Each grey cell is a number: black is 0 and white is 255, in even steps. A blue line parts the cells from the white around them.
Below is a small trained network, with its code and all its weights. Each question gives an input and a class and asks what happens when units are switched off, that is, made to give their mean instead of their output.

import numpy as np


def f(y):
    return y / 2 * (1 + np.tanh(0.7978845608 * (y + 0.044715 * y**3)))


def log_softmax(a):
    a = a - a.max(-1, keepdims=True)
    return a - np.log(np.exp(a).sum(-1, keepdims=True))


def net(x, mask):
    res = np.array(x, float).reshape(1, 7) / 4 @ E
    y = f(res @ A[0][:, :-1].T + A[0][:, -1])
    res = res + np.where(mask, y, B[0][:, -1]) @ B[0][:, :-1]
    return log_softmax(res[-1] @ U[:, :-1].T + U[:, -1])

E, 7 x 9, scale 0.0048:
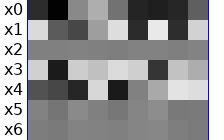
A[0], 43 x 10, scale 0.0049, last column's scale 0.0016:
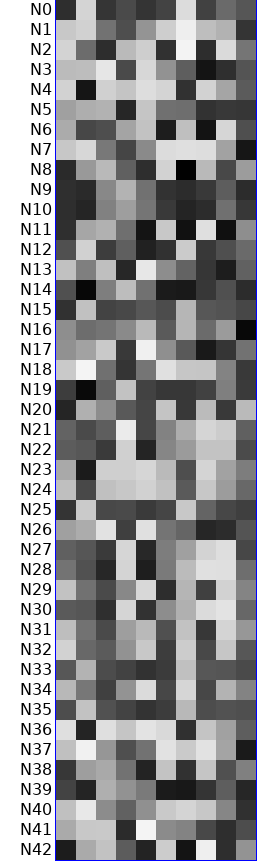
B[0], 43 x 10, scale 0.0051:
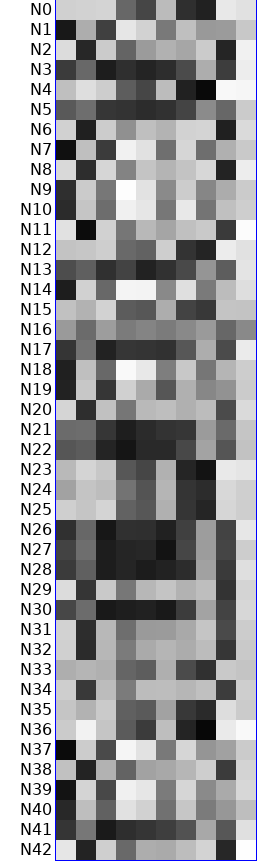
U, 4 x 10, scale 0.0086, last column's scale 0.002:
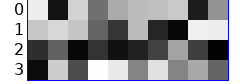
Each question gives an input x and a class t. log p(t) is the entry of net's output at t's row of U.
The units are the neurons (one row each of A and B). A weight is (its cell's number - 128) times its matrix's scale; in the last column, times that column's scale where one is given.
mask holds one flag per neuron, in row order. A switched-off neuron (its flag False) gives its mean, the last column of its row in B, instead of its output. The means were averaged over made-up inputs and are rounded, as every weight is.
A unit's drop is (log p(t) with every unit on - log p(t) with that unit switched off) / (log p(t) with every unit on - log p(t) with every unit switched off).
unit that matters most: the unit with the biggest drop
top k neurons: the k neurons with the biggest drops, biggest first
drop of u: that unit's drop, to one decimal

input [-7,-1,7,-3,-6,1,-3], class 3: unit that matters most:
N18
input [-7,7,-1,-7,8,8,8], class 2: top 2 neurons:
N28; N30
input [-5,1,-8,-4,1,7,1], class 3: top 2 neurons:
N36; N4
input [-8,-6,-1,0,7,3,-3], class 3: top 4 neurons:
N37; N18; N7; N40
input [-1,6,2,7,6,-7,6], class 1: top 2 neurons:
N4; N36
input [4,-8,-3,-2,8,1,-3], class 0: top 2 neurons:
N11; N42
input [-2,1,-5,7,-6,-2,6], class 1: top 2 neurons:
N36; N4
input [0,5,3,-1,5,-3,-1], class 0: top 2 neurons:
N2; N6
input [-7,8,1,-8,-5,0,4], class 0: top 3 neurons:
N2; N34; N29
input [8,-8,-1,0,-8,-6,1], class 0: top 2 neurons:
N8; N11
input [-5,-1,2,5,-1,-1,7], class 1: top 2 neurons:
N36; N4
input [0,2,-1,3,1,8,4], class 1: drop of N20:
0.1
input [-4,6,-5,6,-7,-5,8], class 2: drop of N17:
0.2
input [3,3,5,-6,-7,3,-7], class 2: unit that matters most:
N26
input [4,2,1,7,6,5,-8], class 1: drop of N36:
0.1
